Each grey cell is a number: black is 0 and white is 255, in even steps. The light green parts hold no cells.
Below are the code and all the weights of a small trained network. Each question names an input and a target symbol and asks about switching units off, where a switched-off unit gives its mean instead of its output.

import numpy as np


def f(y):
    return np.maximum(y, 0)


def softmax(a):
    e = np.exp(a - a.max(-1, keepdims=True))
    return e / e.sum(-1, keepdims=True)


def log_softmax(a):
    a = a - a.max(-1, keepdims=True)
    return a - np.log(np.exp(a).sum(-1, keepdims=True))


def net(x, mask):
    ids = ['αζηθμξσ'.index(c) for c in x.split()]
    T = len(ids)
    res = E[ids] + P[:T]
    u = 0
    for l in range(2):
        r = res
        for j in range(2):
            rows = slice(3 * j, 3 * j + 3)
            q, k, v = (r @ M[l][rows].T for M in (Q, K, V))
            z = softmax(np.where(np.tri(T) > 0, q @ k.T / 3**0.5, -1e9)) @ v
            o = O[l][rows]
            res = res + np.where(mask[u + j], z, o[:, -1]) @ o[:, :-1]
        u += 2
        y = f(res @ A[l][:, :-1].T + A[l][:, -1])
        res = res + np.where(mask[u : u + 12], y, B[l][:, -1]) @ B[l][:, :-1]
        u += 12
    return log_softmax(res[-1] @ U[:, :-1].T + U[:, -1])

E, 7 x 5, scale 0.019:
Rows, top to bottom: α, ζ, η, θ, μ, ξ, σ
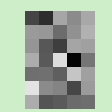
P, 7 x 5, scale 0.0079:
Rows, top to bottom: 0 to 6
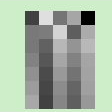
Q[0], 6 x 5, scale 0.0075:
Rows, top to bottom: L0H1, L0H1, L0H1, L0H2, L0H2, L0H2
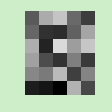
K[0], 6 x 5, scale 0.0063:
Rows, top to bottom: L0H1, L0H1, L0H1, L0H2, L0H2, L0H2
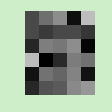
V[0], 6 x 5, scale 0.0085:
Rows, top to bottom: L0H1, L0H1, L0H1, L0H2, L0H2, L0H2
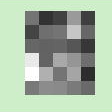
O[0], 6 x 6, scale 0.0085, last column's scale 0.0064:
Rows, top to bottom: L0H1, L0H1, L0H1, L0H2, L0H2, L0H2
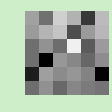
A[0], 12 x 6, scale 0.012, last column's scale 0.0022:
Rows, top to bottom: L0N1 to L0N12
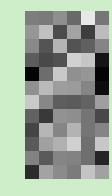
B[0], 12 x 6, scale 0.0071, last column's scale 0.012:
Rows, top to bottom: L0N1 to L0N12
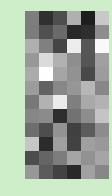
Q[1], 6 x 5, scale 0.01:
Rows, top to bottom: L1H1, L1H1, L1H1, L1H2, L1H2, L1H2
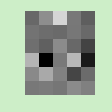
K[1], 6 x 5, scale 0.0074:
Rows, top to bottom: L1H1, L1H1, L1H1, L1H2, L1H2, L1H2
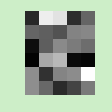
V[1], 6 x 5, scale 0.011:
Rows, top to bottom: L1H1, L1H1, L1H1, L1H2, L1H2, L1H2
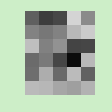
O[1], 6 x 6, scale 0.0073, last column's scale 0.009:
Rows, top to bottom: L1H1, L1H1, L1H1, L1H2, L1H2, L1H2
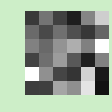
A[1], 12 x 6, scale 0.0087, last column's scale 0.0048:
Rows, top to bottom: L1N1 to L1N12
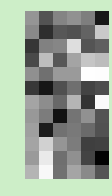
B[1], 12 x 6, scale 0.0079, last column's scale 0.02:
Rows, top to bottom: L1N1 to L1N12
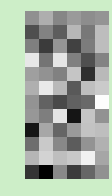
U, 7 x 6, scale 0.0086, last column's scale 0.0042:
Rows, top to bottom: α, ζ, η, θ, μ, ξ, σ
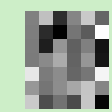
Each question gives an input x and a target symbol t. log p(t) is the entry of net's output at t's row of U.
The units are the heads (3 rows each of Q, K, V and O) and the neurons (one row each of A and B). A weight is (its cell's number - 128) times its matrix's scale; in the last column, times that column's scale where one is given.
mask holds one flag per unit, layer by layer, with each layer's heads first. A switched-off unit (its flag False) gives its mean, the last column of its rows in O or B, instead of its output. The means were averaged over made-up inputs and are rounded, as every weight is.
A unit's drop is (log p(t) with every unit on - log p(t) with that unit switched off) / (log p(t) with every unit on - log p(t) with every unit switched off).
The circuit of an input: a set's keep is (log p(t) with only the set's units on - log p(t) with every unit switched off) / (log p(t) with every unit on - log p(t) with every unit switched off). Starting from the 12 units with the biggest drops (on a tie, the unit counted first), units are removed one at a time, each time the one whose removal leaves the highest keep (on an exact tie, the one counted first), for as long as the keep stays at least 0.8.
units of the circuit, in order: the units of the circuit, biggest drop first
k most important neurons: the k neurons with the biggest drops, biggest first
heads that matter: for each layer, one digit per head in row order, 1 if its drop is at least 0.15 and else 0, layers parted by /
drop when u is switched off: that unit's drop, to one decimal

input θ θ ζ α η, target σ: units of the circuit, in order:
L1H2; L1N8; L0H1
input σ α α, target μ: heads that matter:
10 / 01
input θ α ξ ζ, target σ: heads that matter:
11 / 01
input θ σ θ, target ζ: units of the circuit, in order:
L0H1
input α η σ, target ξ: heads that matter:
11 / 01
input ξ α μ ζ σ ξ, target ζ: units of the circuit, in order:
L0H2; L1N11
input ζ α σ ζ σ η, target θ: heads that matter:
01 / 01
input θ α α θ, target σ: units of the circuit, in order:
L1H2; L0H1; L1H1
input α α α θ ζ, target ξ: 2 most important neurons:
L1N7; L0N3
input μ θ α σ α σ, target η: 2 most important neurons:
L0N10; L0N1
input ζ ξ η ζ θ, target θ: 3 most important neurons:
L1N6; L0N12; L0N3
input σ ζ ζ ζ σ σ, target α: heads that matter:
01 / 11
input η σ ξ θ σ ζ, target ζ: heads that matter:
01 / 00
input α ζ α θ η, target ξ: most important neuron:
L0N3
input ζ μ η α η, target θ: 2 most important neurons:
L1N6; L0N3
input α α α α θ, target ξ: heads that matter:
10 / 01
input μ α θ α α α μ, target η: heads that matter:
11 / 01
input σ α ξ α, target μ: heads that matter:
10 / 01
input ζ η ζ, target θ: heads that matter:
11 / 01
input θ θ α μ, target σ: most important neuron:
L1N8
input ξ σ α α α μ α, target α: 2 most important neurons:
L1N6; L1N9
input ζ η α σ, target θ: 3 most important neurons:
L1N6; L0N12; L0N3
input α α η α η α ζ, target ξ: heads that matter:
11 / 11
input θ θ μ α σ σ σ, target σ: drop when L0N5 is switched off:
0.1
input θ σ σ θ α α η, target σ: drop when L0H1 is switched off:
0.3
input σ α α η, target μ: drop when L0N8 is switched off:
0.0
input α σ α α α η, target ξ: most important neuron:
L1N7
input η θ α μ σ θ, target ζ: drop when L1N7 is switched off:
0.1
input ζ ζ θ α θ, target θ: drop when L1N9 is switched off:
0.2
